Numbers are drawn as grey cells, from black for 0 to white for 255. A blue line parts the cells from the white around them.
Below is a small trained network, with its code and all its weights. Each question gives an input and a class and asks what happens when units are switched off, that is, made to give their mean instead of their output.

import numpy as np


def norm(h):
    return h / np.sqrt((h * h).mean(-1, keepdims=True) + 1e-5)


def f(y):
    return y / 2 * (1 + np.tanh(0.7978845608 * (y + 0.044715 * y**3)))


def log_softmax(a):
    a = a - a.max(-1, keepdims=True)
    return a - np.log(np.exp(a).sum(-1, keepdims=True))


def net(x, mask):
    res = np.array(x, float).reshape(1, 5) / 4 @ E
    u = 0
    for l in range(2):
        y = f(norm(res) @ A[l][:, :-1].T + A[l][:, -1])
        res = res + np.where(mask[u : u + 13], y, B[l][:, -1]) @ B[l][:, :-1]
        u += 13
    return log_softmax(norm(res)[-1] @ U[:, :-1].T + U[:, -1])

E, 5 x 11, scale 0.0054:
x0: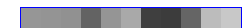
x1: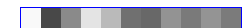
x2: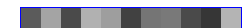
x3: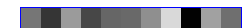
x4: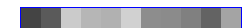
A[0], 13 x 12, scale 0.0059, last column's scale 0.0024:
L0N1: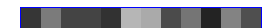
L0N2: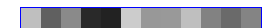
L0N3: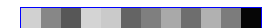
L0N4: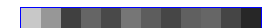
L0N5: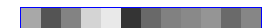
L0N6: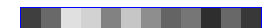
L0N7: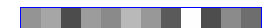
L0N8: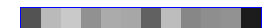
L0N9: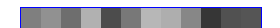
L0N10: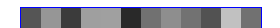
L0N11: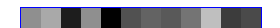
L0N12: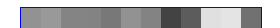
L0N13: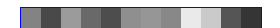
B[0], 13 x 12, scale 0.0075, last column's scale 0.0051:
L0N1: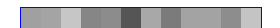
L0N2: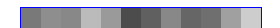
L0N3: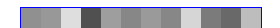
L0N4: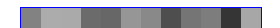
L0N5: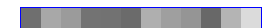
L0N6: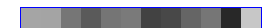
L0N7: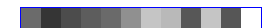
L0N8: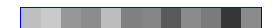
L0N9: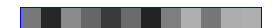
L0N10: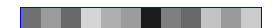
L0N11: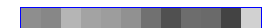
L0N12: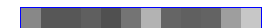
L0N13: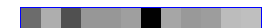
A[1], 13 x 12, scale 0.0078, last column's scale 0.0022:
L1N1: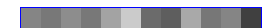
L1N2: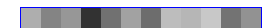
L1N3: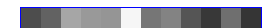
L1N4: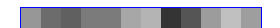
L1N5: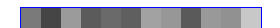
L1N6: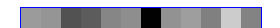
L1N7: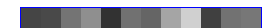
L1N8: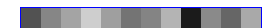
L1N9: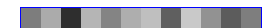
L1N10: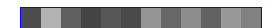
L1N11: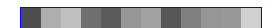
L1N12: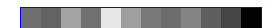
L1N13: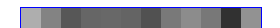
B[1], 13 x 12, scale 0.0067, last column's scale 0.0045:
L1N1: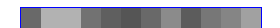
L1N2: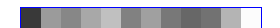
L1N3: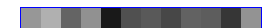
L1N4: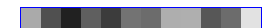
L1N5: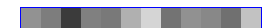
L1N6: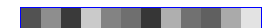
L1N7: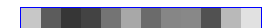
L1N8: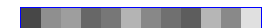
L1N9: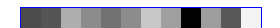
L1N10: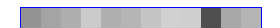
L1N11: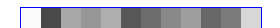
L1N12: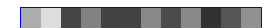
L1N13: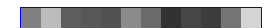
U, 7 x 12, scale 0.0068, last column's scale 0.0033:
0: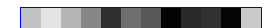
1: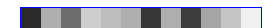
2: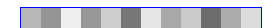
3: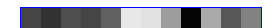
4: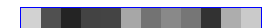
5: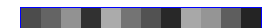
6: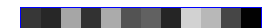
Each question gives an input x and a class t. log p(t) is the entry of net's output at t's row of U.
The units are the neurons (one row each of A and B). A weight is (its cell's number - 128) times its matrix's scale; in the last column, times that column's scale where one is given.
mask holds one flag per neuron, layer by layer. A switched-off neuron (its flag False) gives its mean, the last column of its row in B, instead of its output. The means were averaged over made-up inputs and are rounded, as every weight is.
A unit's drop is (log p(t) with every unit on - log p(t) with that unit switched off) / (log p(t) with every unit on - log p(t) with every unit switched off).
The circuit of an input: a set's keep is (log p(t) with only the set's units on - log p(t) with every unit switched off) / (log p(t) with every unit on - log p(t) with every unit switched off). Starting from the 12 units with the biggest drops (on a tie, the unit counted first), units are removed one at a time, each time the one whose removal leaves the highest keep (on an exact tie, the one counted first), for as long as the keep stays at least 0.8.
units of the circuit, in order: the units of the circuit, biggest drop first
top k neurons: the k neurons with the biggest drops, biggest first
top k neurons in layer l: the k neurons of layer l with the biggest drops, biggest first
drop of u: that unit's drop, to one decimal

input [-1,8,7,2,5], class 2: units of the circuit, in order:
[L0N3]
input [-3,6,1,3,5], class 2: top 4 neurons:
[L0N5, L0N3, L0N11, L1N13]
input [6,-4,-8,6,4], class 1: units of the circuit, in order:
[L0N13, L0N7, L0N2]
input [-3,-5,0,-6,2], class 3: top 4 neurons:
[L0N7, L1N9, L0N5, L0N3]
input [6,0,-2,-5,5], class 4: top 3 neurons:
[L1N4, L0N12, L0N11]
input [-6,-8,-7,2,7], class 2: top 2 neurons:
[L0N1, L0N11]
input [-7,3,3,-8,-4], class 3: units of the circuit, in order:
[L0N7, L1N9]
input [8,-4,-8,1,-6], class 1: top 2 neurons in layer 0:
[L0N13, L0N2]
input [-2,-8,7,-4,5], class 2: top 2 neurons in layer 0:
[L0N1, L0N13]
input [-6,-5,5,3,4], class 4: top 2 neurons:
[L0N9, L1N7]
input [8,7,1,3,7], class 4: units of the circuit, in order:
[L0N12, L1N4]
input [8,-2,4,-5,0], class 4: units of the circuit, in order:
[L1N4, L0N12]
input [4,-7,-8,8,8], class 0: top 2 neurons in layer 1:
[L1N3, L1N11]
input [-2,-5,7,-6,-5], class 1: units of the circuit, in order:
[L0N10]
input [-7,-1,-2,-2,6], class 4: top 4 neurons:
[L0N9, L1N7, L0N11, L0N4]
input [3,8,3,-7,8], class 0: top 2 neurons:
[L0N6, L1N12]
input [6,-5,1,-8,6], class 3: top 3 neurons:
[L0N7, L1N9, L0N11]
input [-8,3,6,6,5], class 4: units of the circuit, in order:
[L0N9, L1N7]
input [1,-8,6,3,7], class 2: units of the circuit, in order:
[L0N1, L1N11]
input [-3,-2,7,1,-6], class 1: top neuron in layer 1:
[L1N6]
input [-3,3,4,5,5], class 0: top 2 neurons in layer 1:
[L1N3, L1N12]
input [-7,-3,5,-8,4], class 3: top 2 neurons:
[L0N7, L1N9]
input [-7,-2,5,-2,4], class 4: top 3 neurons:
[L0N9, L1N7, L0N13]
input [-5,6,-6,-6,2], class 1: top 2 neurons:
[L0N13, L1N2]
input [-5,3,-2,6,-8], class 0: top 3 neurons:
[L0N7, L0N11, L1N13]
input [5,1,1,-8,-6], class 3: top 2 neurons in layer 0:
[L0N7, L0N6]
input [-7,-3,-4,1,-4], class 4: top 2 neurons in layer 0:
[L0N9, L0N10]
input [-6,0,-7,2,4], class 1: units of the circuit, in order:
[L0N13]
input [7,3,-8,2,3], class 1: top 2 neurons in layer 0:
[L0N13, L0N7]
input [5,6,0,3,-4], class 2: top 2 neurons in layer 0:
[L0N3, L0N5]
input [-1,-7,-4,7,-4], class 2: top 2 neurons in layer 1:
[L1N10, L1N11]
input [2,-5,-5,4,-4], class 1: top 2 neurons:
[L0N13, L0N2]
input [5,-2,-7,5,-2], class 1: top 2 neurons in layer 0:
[L0N13, L0N7]
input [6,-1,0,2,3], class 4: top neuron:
[L0N12]
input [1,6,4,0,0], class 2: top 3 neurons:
[L0N3, L0N5, L0N13]
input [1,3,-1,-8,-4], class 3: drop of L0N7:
0.3
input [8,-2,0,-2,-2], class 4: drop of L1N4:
0.2
